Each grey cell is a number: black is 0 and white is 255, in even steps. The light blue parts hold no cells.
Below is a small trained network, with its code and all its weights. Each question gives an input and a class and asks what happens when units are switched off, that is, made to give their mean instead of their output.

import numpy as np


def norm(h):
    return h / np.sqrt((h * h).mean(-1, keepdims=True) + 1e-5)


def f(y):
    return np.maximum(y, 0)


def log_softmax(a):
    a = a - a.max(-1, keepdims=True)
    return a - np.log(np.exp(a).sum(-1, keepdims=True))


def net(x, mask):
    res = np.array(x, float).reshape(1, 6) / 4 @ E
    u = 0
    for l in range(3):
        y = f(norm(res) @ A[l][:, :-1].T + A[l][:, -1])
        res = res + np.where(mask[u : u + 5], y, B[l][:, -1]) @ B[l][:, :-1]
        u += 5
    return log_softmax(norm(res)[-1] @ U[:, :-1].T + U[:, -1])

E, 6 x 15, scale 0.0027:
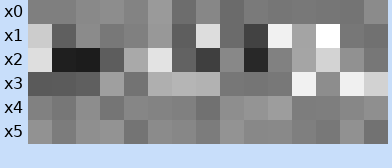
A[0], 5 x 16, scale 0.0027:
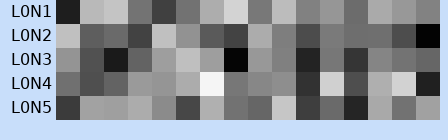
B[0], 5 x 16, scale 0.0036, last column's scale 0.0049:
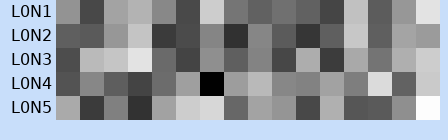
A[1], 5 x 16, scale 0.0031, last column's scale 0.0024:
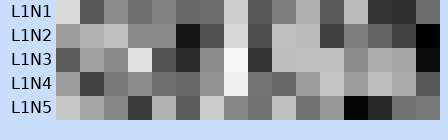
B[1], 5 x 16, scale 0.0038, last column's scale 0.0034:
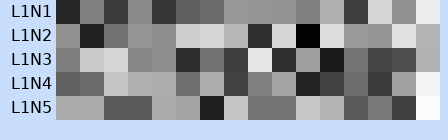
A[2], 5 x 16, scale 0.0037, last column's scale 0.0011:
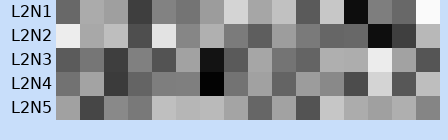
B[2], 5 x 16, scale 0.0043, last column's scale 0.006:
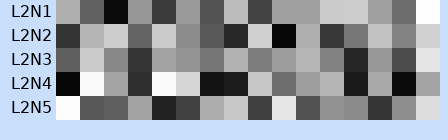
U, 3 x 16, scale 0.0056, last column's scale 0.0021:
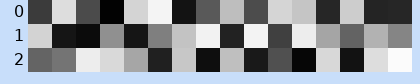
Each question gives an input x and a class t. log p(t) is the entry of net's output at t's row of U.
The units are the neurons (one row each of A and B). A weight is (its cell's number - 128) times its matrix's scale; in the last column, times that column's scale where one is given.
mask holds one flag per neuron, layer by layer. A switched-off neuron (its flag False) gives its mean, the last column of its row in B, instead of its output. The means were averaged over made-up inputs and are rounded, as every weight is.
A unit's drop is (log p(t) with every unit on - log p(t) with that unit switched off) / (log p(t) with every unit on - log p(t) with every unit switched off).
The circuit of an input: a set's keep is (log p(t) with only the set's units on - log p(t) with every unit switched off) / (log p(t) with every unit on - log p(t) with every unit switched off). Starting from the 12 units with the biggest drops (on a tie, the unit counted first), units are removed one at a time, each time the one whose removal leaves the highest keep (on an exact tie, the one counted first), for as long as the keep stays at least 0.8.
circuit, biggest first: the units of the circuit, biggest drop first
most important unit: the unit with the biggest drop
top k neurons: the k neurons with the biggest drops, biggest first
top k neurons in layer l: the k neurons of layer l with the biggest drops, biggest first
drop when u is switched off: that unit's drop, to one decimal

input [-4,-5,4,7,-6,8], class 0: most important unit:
L0N4
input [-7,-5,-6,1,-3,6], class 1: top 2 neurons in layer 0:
(L0N1; L0N5)
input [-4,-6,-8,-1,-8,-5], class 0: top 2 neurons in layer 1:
(L1N5; L1N1)
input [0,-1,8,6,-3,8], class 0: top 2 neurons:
(L0N4; L0N1)
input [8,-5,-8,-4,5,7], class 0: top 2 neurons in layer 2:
(L2N2; L2N1)
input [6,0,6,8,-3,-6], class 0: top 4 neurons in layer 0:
(L0N4; L0N1; L0N5; L0N2)
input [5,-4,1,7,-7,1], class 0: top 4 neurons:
(L0N4; L1N2; L2N3; L2N4)
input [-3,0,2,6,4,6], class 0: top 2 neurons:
(L0N4; L0N5)
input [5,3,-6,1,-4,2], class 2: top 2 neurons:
(L1N3; L0N1)
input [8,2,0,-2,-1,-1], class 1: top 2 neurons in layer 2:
(L2N2; L2N5)
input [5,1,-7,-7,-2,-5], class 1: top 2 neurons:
(L1N2; L2N1)
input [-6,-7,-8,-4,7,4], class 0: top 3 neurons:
(L2N2; L1N5; L2N1)
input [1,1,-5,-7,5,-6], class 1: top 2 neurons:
(L1N2; L2N1)
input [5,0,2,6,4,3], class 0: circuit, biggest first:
(L0N4)
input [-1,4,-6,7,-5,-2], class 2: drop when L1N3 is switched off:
0.3
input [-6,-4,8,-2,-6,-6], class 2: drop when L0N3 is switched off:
0.1
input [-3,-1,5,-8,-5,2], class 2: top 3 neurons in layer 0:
(L0N2; L0N4; L0N3)
